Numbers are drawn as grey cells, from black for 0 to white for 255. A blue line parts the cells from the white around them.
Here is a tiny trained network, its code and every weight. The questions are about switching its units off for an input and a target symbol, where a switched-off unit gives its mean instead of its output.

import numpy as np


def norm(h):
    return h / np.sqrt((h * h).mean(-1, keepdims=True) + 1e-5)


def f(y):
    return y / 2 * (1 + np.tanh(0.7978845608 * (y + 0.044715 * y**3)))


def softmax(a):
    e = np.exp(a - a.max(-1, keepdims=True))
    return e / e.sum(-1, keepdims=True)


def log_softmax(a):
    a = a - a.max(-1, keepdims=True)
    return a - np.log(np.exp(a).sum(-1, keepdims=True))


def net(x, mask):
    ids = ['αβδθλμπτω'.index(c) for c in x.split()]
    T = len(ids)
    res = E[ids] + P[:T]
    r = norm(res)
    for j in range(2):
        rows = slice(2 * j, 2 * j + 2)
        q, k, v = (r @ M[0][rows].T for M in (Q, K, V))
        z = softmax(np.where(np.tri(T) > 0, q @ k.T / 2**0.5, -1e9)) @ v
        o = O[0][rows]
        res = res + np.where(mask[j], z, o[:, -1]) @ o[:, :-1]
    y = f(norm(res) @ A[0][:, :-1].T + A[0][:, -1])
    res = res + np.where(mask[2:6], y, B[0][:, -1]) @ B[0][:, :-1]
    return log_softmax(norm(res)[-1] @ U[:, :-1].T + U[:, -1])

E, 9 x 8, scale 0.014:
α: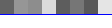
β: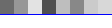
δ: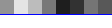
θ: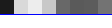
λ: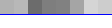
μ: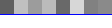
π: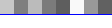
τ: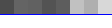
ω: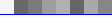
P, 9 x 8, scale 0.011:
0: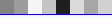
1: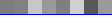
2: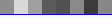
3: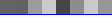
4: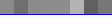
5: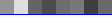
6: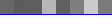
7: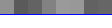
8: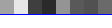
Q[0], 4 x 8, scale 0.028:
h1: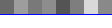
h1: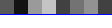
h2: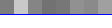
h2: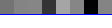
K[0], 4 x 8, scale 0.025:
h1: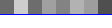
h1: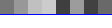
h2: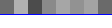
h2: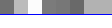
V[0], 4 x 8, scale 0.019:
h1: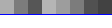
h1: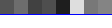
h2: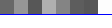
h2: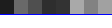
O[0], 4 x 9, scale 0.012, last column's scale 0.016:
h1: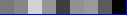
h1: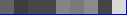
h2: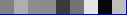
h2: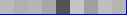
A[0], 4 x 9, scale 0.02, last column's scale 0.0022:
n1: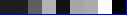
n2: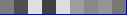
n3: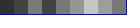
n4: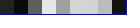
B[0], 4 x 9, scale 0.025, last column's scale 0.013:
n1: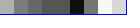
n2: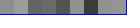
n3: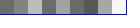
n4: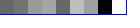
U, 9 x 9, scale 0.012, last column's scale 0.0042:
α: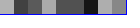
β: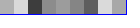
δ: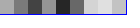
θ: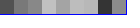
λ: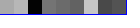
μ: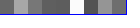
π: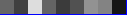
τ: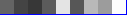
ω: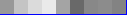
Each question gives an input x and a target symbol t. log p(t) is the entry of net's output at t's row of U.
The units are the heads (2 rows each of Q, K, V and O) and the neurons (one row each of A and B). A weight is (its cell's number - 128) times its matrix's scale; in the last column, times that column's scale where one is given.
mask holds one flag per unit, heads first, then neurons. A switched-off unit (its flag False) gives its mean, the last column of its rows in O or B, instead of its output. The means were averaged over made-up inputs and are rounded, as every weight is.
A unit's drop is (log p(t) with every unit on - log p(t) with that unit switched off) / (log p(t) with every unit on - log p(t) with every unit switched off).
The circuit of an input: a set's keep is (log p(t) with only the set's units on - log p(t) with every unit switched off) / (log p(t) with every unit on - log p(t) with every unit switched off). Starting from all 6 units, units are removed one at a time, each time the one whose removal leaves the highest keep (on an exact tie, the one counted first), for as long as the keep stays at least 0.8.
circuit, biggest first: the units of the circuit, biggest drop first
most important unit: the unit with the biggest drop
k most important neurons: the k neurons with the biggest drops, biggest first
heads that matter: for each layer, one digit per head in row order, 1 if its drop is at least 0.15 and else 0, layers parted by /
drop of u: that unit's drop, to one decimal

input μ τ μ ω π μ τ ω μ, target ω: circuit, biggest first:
(h1)
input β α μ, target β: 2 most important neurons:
(n4 n1)
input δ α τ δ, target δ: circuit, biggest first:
(n4 n3)
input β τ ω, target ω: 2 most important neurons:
(n1 n4)
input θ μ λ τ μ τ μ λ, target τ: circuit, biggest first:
(h2 n4 n1)
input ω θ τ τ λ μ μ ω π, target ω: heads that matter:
10
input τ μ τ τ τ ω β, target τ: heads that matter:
01
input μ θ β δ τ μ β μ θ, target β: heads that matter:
10
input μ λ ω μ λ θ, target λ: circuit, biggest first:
(n3 n4 n1)
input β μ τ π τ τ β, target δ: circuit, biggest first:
(h2 n1)
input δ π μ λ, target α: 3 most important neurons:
(n1 n2 n4)
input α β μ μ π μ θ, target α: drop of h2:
1.3
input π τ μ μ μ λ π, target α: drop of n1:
0.3
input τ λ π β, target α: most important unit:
h2
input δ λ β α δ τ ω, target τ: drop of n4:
0.2
